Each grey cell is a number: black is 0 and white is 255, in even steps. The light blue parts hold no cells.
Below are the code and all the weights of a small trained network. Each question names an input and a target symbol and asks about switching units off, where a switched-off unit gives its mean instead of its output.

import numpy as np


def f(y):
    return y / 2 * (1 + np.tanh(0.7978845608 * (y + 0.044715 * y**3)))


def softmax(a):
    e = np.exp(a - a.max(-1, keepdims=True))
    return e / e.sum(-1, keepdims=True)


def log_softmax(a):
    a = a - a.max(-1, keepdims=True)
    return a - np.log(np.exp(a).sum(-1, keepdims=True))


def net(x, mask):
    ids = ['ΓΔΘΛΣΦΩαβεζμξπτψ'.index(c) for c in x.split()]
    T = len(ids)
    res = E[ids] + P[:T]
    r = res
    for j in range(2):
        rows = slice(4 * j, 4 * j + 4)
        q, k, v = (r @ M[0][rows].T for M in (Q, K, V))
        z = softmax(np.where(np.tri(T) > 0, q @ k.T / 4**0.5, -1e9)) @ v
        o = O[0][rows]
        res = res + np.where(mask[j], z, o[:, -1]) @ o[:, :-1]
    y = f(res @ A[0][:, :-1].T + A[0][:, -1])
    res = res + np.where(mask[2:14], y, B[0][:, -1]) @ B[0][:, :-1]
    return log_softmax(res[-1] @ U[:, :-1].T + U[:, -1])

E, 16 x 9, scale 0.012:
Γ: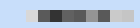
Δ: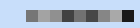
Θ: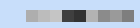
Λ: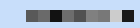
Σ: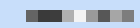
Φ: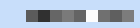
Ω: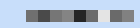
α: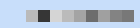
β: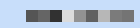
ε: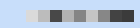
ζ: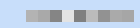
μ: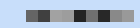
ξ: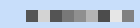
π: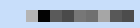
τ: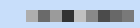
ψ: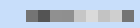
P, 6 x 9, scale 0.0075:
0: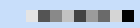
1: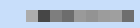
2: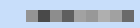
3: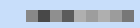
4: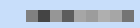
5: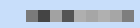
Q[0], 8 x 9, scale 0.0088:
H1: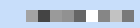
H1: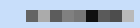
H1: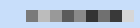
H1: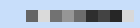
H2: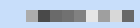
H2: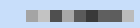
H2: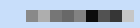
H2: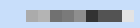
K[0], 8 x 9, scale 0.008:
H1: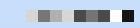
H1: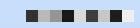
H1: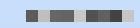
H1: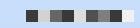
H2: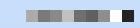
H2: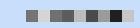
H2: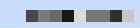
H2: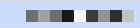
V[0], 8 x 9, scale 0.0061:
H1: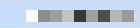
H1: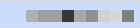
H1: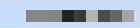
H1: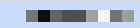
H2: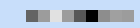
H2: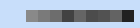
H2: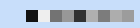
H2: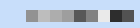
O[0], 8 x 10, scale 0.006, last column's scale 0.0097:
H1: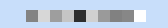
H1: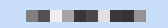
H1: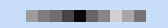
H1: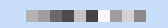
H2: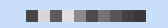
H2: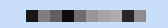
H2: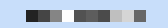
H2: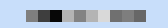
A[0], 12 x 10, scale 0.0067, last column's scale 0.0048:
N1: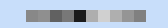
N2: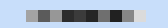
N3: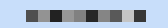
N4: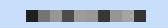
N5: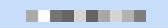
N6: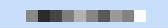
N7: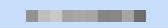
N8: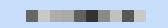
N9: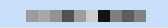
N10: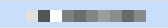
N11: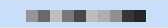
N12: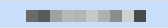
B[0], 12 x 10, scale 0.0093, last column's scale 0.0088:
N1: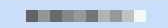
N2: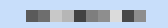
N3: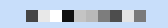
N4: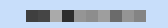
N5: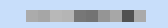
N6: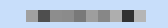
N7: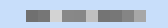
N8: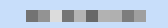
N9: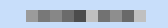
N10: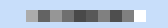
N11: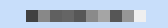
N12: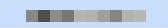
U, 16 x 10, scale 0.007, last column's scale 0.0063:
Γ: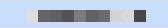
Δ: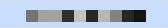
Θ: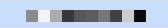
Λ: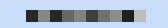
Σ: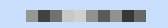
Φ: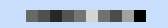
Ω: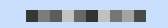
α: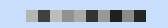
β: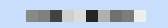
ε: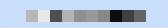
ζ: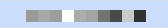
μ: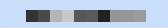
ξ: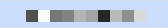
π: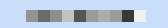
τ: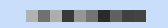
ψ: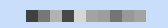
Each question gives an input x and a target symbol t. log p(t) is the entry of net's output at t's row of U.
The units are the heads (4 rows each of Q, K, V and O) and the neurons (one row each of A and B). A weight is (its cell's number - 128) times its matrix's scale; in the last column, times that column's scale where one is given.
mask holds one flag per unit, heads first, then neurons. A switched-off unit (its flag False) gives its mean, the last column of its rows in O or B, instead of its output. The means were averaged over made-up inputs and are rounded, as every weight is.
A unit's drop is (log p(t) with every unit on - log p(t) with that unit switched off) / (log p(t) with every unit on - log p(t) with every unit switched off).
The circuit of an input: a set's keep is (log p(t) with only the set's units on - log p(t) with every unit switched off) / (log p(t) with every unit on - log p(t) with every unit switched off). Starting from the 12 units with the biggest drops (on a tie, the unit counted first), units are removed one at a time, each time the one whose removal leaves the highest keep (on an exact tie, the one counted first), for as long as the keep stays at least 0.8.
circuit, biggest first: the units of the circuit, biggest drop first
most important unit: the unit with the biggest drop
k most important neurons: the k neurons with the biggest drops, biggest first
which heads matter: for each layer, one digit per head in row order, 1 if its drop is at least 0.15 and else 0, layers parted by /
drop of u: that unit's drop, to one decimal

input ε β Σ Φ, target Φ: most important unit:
H2
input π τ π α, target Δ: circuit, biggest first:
[H2 H1]
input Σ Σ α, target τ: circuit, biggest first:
[H2 H1 N1]
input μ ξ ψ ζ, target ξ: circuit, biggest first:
[H1 H2 N10]
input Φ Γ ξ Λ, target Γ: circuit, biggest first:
[H1 H2]
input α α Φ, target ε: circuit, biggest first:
[H2 H1]
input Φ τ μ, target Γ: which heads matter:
10
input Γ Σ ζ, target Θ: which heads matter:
11
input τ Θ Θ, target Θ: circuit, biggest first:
[N6 N10]
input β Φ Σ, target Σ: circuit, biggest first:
[H1 N6 N11]
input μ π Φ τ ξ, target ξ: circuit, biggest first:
[H1 N10]
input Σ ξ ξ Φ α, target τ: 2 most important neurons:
[N1 N10]
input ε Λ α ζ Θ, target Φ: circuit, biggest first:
[H2 H1 N11 N5]
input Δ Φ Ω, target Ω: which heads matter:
01
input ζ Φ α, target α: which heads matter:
00
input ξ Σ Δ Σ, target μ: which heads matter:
11
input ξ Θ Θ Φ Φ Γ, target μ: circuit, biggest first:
[H2 H1]
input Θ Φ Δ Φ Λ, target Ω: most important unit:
H1
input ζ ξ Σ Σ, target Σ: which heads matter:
01
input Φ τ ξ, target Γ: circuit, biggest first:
[H1]
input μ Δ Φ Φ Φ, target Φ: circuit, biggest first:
[H1 N5]
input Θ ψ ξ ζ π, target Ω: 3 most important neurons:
[N1 N11 N9]
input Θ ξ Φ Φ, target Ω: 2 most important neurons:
[N1 N9]
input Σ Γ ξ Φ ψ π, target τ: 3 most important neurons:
[N1 N10 N5]
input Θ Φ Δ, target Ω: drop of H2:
0.4
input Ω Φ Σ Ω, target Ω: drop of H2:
0.2
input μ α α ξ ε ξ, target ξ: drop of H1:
0.2
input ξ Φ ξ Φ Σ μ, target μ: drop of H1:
0.1
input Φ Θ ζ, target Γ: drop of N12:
0.1
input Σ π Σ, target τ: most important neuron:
[N1]
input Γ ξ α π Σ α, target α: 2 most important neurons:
[N10 N9]
